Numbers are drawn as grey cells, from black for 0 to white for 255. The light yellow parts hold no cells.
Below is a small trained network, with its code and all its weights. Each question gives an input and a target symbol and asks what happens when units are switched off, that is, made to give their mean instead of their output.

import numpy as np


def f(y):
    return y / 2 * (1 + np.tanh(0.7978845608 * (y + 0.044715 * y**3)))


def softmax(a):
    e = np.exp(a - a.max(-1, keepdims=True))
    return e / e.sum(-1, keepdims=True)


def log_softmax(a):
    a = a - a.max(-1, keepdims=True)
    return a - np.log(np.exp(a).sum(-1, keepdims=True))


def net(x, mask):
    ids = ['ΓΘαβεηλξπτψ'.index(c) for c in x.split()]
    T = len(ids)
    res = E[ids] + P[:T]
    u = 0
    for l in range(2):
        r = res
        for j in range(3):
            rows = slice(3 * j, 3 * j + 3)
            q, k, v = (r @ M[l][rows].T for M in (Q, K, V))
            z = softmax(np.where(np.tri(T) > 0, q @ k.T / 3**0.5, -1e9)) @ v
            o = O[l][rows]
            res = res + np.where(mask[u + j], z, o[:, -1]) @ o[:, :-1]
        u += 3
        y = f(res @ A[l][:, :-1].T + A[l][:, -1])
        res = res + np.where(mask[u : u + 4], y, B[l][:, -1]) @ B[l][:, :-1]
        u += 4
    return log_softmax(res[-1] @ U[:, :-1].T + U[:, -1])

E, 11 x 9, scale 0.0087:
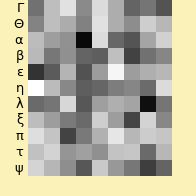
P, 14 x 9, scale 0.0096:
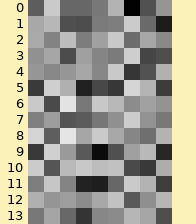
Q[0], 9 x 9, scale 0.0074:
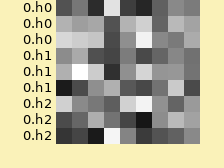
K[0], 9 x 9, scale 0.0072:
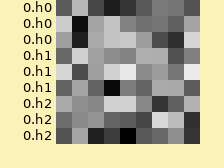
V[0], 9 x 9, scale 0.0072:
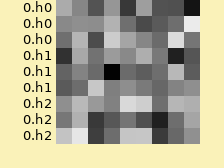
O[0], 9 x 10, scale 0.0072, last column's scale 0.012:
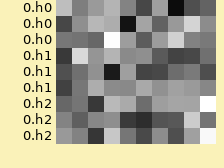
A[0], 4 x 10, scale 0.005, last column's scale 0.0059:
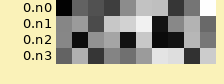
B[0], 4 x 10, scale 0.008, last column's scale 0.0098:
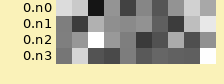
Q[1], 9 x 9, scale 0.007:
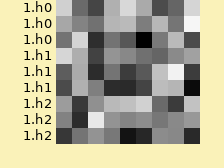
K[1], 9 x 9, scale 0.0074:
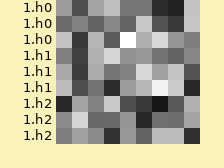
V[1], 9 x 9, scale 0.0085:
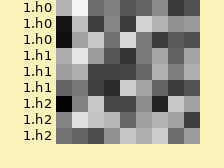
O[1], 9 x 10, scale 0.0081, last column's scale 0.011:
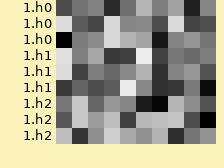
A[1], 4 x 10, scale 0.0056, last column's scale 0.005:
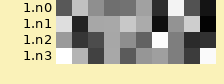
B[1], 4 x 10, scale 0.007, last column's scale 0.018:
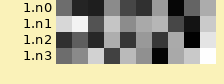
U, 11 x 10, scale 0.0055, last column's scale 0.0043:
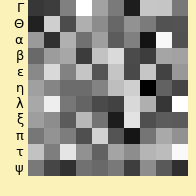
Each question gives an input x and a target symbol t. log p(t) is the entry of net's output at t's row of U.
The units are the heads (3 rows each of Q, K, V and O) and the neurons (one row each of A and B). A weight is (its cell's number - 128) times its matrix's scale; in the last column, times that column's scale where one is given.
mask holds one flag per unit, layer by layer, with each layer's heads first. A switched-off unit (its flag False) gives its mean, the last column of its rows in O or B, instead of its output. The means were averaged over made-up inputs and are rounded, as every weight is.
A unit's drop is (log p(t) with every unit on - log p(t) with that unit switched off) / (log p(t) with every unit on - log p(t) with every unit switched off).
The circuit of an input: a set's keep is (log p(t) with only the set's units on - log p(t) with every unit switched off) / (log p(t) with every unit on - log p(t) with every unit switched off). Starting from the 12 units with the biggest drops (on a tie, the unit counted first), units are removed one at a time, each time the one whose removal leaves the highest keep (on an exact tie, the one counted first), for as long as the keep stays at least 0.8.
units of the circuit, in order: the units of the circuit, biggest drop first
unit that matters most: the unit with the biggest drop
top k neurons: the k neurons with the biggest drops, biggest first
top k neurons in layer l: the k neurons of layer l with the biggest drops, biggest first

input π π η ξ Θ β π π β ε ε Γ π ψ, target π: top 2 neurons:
[1.n3, 0.n1]
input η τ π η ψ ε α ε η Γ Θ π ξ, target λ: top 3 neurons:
[0.n2, 0.n3, 1.n3]
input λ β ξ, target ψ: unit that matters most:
1.n0
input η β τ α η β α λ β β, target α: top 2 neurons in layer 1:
[1.n1, 1.n3]
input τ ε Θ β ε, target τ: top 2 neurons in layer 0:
[0.n3, 0.n2]
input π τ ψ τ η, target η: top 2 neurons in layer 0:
[0.n1, 0.n3]
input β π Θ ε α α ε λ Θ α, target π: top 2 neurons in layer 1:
[1.n3, 1.n0]
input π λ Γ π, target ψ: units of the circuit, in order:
[1.n2, 1.h2, 1.h0, 0.h2]
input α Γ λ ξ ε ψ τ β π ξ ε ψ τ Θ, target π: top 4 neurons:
[1.n3, 0.n3, 0.n0, 0.n1]
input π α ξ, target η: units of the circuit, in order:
[1.h2, 1.n1, 1.h1]
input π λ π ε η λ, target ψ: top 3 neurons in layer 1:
[1.n2, 1.n3, 1.n1]
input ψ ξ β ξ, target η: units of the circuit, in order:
[0.h0, 1.h2]
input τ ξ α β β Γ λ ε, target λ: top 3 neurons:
[0.n0, 0.n2, 0.n3]
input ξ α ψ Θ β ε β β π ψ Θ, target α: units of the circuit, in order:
[1.n2, 0.n1]
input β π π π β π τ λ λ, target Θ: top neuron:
[0.n2]
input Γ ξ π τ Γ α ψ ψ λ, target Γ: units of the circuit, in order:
[0.h1, 1.h0]
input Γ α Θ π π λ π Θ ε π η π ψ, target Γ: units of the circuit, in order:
[0.h1, 1.h0, 0.n1]
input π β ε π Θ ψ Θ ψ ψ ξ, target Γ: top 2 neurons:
[1.n1, 1.n2]
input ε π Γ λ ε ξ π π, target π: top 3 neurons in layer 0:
[0.n3, 0.n0, 0.n1]
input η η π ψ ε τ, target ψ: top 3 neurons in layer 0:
[0.n0, 0.n1, 0.n2]
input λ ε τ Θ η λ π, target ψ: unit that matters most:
0.h1
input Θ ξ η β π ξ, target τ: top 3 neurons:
[1.n3, 1.n1, 1.n0]
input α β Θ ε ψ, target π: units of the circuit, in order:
[1.h2, 0.h2, 0.h1]
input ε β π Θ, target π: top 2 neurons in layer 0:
[0.n0, 0.n3]
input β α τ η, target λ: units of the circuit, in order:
[0.n3, 0.n2, 0.h2, 1.h1]
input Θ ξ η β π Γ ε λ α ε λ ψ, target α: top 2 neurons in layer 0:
[0.n0, 0.n3]
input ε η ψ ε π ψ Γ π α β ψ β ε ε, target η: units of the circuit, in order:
[1.h2]
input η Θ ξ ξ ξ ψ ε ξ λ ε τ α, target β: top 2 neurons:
[1.n3, 0.n0]
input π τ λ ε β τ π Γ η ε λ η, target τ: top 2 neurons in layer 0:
[0.n3, 0.n0]
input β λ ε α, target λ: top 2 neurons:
[0.n3, 0.n2]
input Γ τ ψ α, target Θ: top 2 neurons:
[0.n3, 1.n3]
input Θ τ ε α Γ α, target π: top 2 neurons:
[1.n3, 0.n0]
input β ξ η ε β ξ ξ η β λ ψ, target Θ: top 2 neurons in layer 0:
[0.n2, 0.n0]
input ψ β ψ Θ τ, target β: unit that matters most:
0.h2
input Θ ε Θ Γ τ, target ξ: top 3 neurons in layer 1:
[1.n1, 1.n3, 1.n2]
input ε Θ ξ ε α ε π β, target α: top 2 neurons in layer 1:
[1.n2, 1.n1]
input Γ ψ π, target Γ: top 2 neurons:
[1.n1, 0.n1]
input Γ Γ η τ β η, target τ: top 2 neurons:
[1.n3, 1.n1]
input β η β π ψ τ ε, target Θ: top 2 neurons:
[0.n2, 1.n0]
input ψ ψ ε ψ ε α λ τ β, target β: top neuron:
[0.n2]
